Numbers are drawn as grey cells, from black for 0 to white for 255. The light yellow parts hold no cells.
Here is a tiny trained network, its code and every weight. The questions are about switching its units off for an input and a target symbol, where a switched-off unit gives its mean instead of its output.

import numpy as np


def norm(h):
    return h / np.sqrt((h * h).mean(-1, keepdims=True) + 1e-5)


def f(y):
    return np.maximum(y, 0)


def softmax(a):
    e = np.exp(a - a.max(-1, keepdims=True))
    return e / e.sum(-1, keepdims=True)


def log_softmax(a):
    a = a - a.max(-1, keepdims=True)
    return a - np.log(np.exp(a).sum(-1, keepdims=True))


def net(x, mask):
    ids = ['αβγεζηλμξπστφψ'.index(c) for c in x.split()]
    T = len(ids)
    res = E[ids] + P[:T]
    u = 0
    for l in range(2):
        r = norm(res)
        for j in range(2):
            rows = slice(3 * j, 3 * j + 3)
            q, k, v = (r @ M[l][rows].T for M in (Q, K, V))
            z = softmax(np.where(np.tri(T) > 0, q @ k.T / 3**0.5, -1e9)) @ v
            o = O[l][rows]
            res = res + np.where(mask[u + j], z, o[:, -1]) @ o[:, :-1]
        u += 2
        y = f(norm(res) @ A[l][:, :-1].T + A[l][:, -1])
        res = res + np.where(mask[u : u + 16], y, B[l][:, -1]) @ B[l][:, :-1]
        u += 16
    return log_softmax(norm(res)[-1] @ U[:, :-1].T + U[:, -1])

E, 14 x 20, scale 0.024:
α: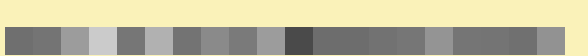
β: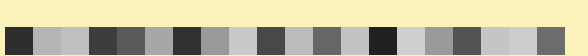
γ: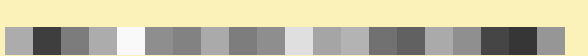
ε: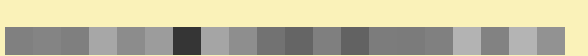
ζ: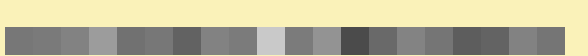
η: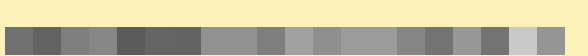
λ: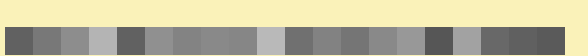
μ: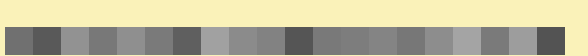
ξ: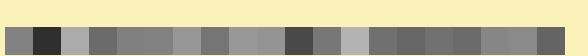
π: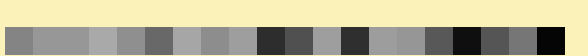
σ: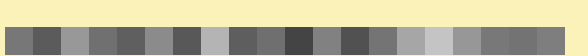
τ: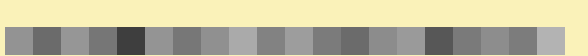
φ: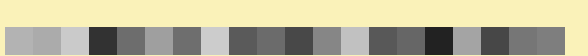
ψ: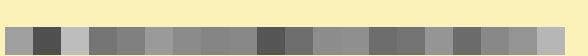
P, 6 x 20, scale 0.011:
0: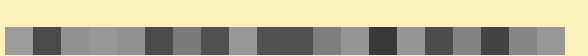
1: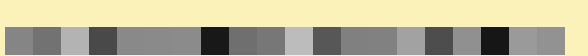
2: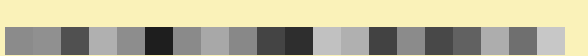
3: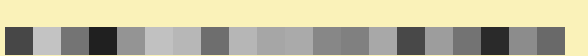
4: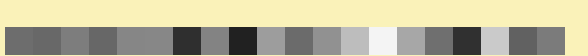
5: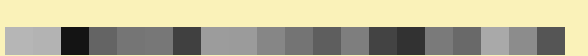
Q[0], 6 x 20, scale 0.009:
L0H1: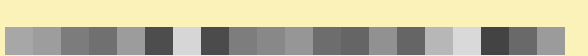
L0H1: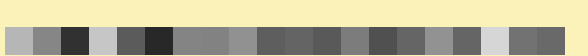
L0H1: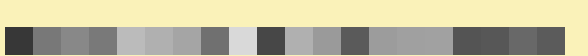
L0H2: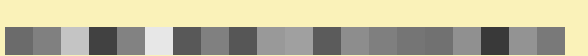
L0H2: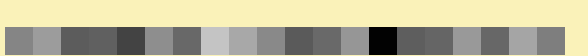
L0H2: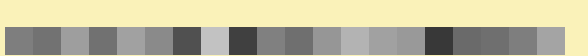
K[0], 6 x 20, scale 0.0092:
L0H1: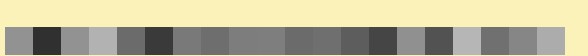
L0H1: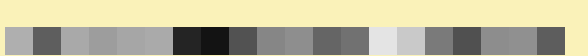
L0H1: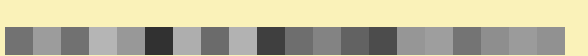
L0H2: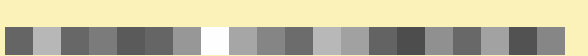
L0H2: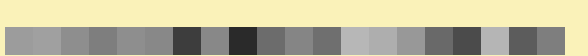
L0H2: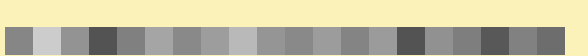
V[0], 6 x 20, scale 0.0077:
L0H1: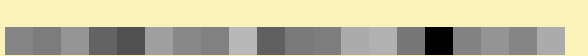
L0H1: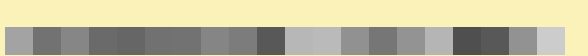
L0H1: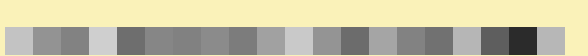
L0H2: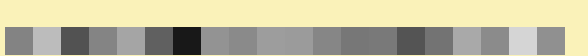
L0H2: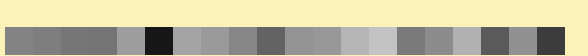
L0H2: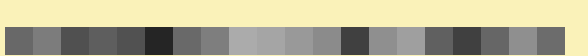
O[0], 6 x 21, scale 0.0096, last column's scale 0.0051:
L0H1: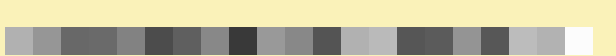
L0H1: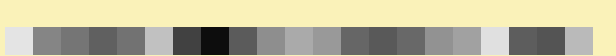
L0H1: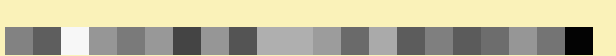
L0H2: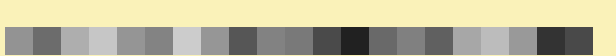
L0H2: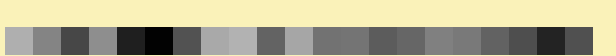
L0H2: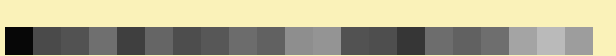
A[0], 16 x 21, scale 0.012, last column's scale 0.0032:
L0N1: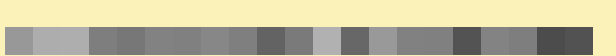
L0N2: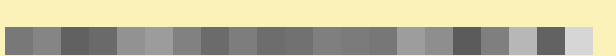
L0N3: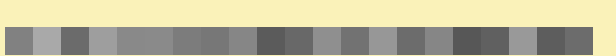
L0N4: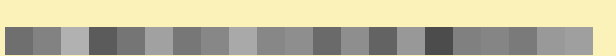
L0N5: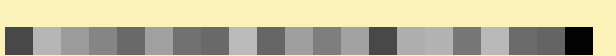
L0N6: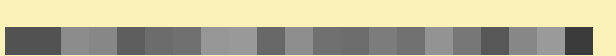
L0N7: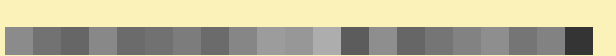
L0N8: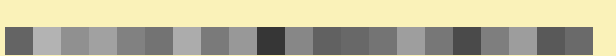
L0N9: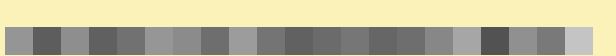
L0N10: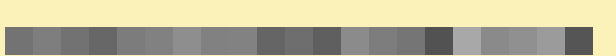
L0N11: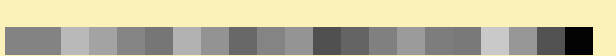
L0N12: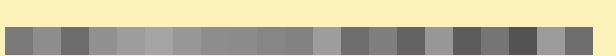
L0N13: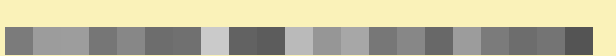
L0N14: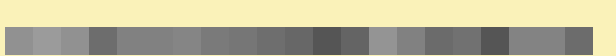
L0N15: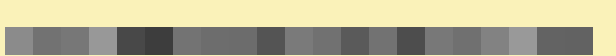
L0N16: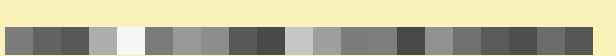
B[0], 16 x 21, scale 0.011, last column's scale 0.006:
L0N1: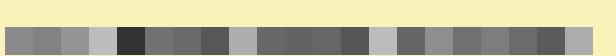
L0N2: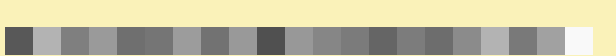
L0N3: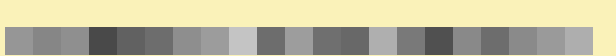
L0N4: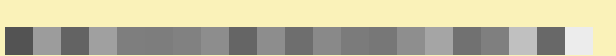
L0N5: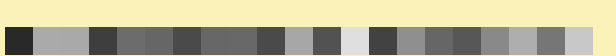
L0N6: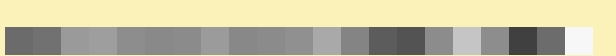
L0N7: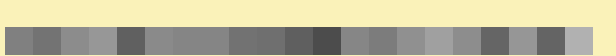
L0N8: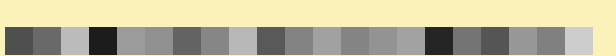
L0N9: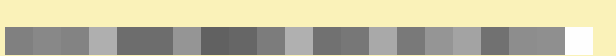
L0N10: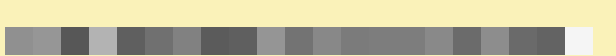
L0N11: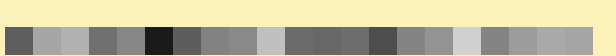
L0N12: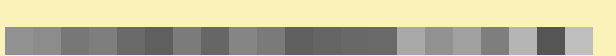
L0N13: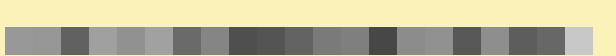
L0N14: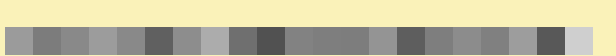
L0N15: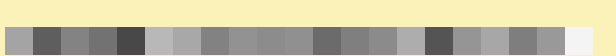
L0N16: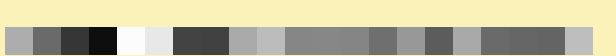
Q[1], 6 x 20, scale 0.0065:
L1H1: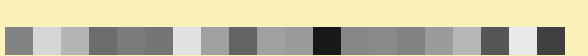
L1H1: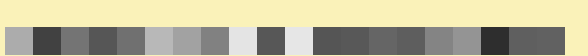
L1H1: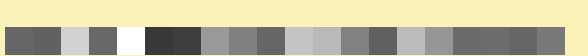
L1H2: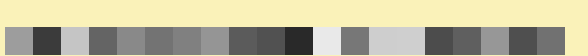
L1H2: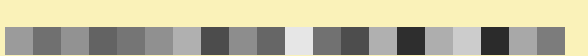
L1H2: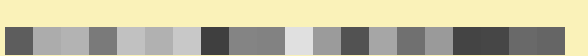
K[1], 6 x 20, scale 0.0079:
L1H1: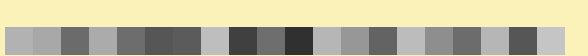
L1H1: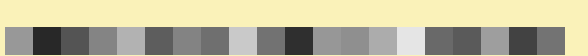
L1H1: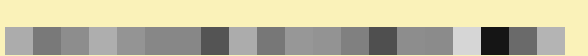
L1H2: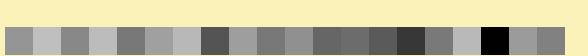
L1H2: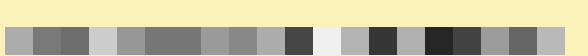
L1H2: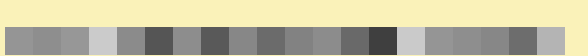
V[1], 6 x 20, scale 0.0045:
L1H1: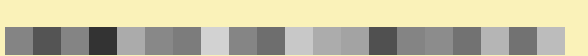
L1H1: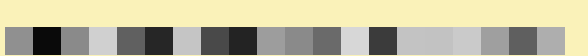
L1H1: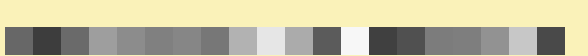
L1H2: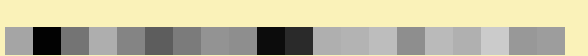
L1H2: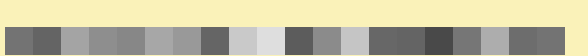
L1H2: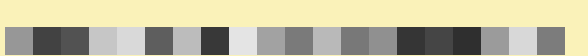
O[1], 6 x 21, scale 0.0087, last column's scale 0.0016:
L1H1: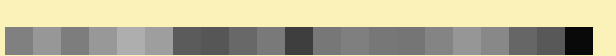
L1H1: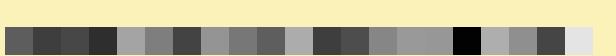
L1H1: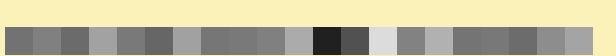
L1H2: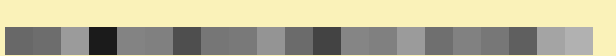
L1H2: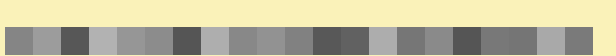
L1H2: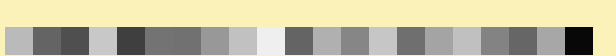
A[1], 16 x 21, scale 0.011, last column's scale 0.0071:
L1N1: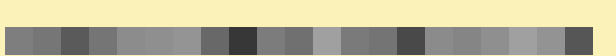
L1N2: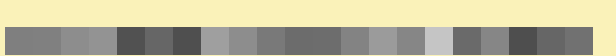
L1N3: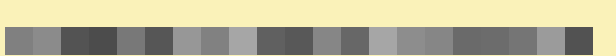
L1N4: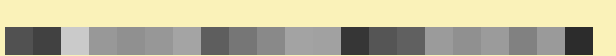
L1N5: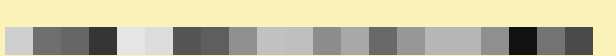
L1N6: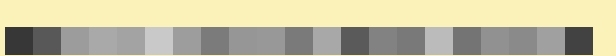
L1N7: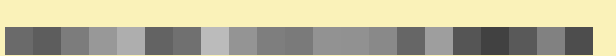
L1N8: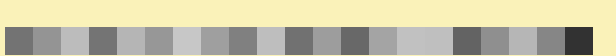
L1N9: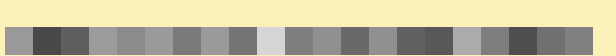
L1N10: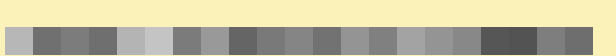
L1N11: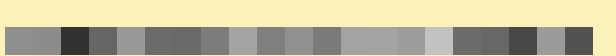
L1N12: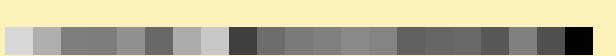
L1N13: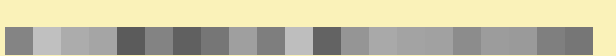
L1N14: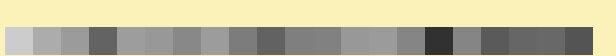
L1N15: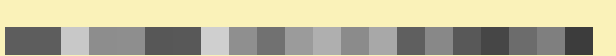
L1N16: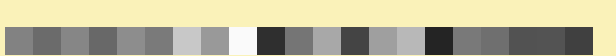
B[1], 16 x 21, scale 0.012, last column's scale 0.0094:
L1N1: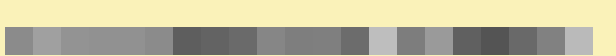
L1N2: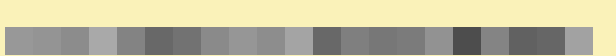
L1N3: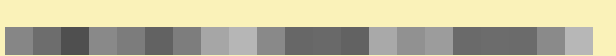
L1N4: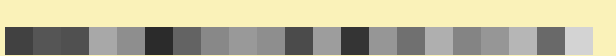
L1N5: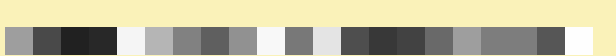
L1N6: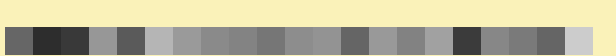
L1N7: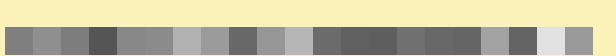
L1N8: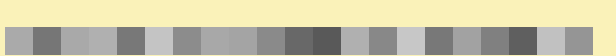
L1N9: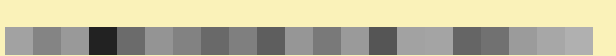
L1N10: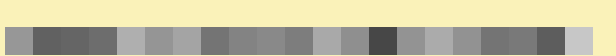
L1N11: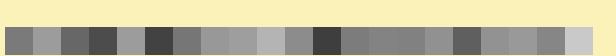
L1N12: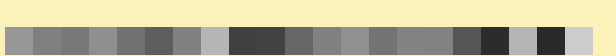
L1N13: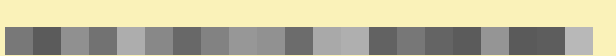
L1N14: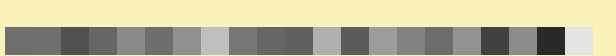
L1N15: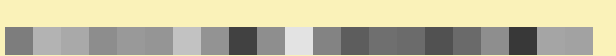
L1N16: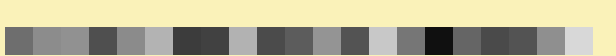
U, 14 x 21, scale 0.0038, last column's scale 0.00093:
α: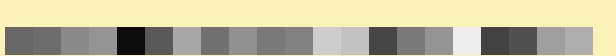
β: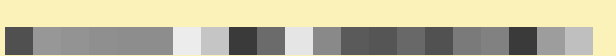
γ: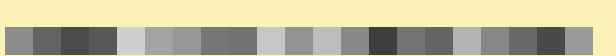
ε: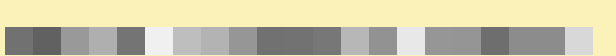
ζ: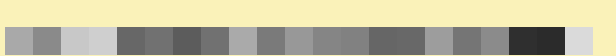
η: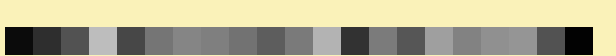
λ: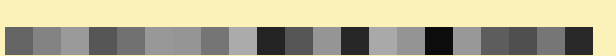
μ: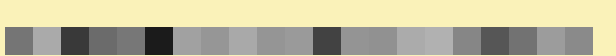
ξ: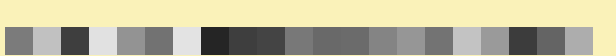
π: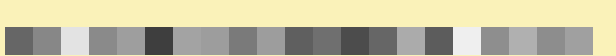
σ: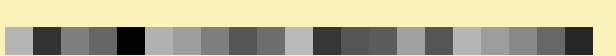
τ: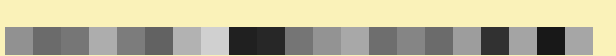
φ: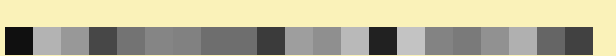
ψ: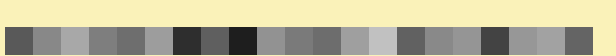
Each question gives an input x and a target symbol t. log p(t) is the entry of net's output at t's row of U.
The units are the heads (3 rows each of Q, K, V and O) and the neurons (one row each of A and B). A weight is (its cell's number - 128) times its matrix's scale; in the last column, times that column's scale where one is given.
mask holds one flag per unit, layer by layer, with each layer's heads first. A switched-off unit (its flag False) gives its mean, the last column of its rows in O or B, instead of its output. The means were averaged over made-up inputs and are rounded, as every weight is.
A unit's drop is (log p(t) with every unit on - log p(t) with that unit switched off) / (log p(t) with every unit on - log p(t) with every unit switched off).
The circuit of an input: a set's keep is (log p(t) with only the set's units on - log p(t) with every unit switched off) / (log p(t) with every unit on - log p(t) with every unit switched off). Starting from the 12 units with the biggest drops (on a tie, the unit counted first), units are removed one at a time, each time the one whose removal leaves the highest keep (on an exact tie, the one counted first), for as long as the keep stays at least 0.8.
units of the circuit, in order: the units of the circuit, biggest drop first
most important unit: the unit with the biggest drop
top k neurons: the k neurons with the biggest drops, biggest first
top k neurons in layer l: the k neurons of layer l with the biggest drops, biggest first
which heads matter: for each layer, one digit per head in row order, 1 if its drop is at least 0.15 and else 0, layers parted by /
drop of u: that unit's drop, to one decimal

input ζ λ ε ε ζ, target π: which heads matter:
01 / 00
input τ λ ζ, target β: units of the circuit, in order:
(L0H1 L1N15)
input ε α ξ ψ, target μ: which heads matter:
00 / 00
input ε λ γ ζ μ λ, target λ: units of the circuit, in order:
(L0H1 L1N16 L0N8)
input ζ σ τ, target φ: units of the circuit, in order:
(L0H1 L0N5)
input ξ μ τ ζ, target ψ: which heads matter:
11 / 00
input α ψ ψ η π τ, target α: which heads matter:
01 / 10
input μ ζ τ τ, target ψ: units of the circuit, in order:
(L0H1 L0H2 L1N5)
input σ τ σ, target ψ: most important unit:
L0H1
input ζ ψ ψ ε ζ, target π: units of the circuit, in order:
(L0H2 L0N11)
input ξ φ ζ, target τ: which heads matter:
10 / 00
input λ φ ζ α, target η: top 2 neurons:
(L1N4 L1N6)
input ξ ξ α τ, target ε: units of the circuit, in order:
(L0H2 L1N8)
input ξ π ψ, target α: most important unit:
L1H1
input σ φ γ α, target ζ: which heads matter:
11 / 00
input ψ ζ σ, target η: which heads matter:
01 / 00
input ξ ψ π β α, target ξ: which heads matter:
10 / 00
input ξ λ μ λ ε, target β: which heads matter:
10 / 00
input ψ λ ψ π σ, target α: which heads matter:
01 / 10
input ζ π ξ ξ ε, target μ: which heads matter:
10 / 00
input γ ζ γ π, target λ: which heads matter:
00 / 00
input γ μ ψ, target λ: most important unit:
L1N16
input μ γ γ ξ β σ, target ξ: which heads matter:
11 / 00
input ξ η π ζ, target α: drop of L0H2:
1.1
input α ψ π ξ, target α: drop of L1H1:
0.3
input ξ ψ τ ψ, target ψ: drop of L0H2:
0.2
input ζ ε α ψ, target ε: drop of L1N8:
0.3
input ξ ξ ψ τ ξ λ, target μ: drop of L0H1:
0.2
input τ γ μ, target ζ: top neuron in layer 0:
(L0N1)
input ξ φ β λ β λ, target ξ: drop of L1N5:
0.1
